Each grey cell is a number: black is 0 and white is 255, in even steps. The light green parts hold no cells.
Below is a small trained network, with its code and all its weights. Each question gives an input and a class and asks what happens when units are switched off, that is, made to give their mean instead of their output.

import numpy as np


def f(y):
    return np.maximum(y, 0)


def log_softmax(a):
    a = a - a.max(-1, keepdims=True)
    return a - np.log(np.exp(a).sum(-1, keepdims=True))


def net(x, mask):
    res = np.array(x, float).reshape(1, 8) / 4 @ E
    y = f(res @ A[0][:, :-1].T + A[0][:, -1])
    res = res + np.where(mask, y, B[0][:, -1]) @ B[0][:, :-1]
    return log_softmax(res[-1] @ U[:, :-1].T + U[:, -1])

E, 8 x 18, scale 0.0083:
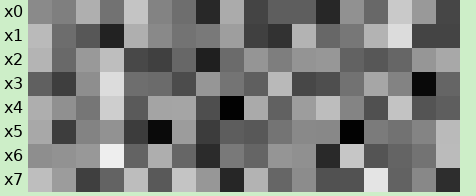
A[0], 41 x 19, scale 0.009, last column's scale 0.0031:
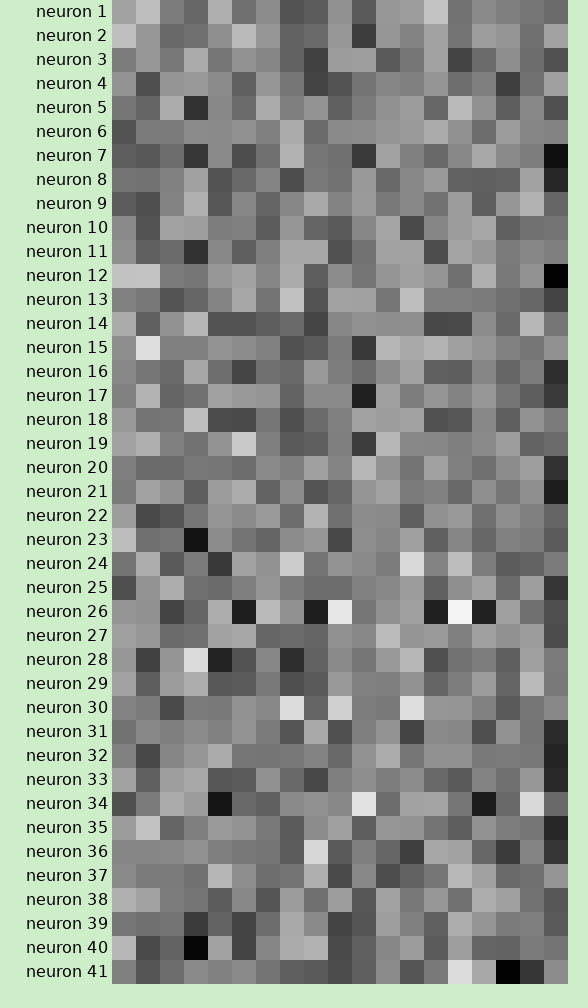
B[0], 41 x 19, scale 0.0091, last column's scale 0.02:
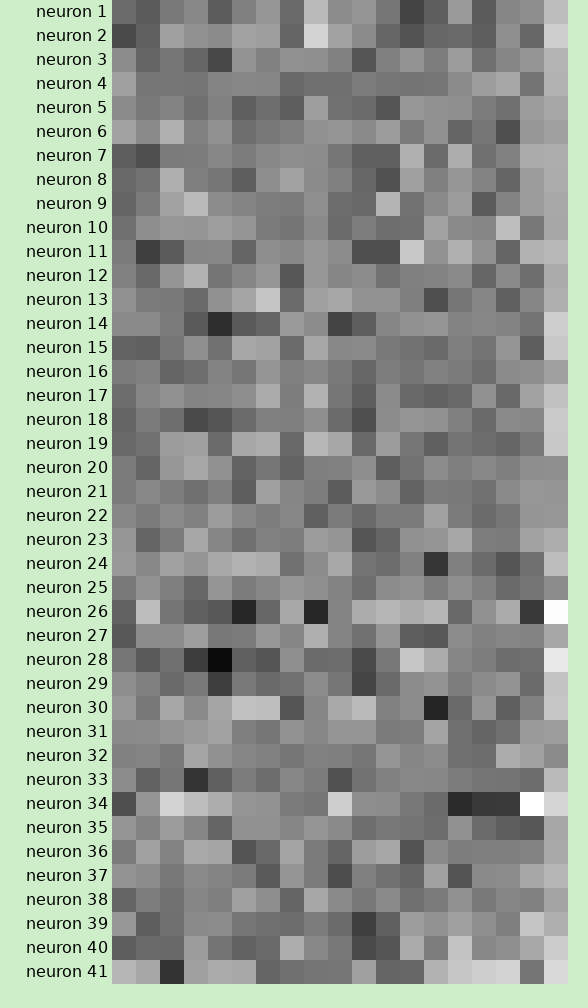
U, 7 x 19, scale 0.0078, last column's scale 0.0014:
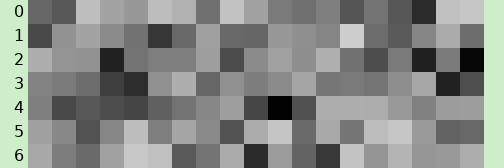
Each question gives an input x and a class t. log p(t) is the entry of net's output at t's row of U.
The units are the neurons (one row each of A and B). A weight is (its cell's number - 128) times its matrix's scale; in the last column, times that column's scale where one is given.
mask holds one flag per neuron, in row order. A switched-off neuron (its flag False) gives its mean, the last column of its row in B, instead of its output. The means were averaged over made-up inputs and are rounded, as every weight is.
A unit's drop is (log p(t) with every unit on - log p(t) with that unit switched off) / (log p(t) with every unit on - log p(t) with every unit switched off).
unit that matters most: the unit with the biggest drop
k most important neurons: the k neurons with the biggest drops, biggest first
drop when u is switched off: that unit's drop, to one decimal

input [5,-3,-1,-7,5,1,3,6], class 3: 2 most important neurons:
[neuron 34; neuron 26]
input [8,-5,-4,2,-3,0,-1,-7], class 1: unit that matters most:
neuron 30
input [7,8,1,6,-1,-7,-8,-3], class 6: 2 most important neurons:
[neuron 41; neuron 28]
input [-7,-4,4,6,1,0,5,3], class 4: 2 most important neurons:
[neuron 28; neuron 29]
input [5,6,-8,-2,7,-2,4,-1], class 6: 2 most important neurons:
[neuron 41; neuron 34]
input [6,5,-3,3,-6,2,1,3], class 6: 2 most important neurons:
[neuron 41; neuron 28]
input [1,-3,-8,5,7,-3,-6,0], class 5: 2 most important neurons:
[neuron 34; neuron 41]
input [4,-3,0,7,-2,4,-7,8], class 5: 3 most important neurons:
[neuron 26; neuron 28; neuron 41]
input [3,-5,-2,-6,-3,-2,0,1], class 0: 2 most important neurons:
[neuron 26; neuron 41]
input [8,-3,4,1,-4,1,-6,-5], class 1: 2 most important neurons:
[neuron 28; neuron 30]
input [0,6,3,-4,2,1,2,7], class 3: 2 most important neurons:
[neuron 26; neuron 34]
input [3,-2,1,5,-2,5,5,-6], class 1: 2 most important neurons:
[neuron 34; neuron 36]
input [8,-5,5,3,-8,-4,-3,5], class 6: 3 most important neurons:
[neuron 26; neuron 28; neuron 34]
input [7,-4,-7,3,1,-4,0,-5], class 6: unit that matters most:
neuron 26
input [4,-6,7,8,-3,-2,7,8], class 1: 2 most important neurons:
[neuron 34; neuron 36]
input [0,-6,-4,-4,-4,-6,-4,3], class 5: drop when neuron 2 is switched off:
0.2
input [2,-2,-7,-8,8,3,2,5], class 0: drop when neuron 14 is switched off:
0.2
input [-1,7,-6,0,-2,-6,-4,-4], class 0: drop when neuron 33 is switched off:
0.1
